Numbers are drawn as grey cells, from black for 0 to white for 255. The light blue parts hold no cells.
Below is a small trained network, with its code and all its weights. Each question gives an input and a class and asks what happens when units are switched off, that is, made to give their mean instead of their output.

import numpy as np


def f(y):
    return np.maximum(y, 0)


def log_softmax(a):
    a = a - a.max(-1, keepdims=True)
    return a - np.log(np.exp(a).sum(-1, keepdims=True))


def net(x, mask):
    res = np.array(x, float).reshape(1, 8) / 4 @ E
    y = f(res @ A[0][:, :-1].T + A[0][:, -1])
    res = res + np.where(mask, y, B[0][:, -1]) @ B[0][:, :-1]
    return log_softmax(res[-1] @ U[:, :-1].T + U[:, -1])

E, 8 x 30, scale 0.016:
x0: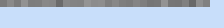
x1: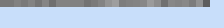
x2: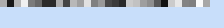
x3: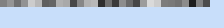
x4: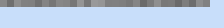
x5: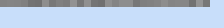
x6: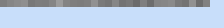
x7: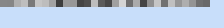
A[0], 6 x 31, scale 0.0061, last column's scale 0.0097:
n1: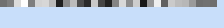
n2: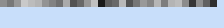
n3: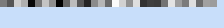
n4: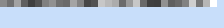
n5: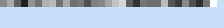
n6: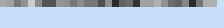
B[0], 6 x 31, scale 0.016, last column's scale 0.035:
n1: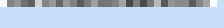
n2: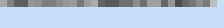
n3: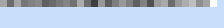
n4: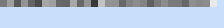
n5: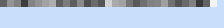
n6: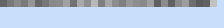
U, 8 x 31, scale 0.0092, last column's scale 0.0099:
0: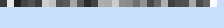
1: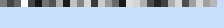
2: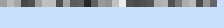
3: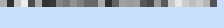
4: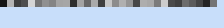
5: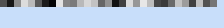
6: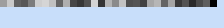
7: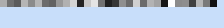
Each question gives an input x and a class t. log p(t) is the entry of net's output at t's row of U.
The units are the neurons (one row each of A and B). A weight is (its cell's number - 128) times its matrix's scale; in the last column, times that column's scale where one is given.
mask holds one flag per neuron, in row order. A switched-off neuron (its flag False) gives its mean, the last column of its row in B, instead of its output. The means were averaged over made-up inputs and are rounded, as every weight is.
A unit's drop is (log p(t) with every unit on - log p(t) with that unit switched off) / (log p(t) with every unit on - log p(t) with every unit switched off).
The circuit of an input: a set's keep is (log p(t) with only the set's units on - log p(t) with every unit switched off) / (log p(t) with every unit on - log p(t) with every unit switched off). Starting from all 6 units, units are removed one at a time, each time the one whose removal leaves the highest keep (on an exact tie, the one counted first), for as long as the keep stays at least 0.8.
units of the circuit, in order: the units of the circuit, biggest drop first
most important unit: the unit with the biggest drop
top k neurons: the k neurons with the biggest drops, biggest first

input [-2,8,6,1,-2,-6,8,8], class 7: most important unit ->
n2
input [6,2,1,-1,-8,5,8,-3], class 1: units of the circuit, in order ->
n5, n1
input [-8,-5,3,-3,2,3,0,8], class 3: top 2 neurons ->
n5, n3
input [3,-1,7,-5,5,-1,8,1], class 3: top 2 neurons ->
n3, n5
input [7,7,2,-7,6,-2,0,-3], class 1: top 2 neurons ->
n5, n4
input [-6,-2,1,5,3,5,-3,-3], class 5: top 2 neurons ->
n5, n1
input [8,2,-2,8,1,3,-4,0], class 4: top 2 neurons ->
n1, n6
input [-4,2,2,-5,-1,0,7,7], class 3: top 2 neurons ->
n5, n3
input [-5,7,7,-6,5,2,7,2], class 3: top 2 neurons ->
n3, n5
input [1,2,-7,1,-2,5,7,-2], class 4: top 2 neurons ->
n1, n4
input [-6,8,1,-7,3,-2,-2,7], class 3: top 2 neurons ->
n5, n3
